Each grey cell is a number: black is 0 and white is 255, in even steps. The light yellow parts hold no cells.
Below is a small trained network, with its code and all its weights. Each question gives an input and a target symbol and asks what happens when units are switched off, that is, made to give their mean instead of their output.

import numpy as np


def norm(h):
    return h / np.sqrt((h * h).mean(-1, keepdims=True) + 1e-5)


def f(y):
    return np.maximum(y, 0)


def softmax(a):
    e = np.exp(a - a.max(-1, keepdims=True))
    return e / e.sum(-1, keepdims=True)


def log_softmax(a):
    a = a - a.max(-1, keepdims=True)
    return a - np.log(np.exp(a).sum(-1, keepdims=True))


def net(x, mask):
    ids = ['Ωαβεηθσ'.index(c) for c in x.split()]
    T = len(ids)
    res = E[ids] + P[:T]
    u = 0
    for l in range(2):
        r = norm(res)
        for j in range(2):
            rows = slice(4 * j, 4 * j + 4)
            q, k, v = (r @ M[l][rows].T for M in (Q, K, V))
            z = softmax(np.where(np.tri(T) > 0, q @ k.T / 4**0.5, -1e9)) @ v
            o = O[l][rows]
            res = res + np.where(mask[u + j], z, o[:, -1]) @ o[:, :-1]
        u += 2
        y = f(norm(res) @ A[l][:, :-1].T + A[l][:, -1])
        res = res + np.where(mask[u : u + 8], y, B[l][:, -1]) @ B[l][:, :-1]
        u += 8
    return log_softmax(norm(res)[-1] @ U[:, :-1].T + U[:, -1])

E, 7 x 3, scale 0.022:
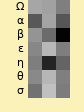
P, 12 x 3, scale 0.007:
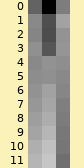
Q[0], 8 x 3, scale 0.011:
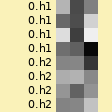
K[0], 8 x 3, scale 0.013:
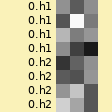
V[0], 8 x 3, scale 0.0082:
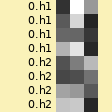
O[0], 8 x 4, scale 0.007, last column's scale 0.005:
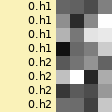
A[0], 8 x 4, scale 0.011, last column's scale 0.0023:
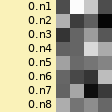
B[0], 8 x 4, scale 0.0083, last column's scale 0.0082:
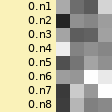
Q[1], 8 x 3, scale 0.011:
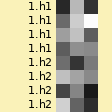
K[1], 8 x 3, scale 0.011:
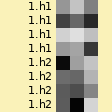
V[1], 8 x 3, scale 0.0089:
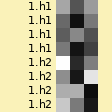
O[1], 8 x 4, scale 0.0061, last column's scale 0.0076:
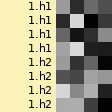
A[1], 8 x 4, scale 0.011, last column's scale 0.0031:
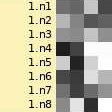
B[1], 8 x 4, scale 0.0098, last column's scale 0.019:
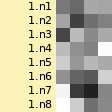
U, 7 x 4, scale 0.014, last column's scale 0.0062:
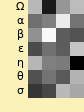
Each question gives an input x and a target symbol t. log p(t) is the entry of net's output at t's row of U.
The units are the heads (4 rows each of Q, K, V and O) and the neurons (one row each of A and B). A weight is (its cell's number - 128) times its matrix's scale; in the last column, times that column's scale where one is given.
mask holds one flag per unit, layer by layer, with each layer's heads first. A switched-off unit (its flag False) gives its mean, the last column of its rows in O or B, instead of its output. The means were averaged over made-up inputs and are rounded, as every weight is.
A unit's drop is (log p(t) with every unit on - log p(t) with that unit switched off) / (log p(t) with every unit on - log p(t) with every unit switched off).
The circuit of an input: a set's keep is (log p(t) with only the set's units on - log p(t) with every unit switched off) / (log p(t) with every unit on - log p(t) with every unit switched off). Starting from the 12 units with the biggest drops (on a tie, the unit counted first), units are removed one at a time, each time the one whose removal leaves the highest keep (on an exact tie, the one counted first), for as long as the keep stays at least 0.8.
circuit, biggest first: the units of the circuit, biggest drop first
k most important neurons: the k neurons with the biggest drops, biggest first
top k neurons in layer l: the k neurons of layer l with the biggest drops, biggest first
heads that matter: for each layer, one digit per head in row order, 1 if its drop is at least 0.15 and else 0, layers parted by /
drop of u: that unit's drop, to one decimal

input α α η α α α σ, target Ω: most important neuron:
[0.n1]
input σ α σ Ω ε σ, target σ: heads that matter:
11 / 00
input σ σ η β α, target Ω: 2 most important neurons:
[0.n1; 0.n6]
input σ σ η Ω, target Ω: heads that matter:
11 / 01
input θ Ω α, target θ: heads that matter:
11 / 11
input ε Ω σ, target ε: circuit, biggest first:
[0.h1; 1.h1; 0.h2]
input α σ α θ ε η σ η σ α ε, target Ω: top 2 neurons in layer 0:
[0.n7; 0.n6]
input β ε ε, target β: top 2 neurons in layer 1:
[1.n8; 1.n1]
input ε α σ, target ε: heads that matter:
11 / 11
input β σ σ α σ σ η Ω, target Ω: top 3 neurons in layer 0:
[0.n6; 0.n7; 0.n4]
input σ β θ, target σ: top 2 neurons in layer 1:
[1.n5; 1.n8]
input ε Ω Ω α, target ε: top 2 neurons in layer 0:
[0.n3; 0.n7]
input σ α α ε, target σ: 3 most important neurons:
[0.n6; 1.n5; 1.n8]
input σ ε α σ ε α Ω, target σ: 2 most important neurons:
[0.n6; 1.n5]
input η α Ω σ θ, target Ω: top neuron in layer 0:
[0.n7]
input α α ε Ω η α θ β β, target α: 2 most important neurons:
[0.n1; 0.n2]
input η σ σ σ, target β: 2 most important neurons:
[0.n6; 0.n1]
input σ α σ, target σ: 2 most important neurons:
[0.n6; 1.n5]
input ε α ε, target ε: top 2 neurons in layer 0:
[0.n6; 0.n3]
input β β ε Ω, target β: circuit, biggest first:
[1.h1]
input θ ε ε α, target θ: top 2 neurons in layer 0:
[0.n3; 0.n7]
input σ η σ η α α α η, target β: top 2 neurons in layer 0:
[0.n7; 0.n2]
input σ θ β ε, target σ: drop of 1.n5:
0.2
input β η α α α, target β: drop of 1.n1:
0.1
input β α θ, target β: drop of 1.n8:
0.2
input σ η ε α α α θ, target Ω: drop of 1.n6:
0.1
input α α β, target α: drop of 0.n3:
0.0
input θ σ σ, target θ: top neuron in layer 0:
[0.n3]
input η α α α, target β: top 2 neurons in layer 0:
[0.n6; 0.n1]
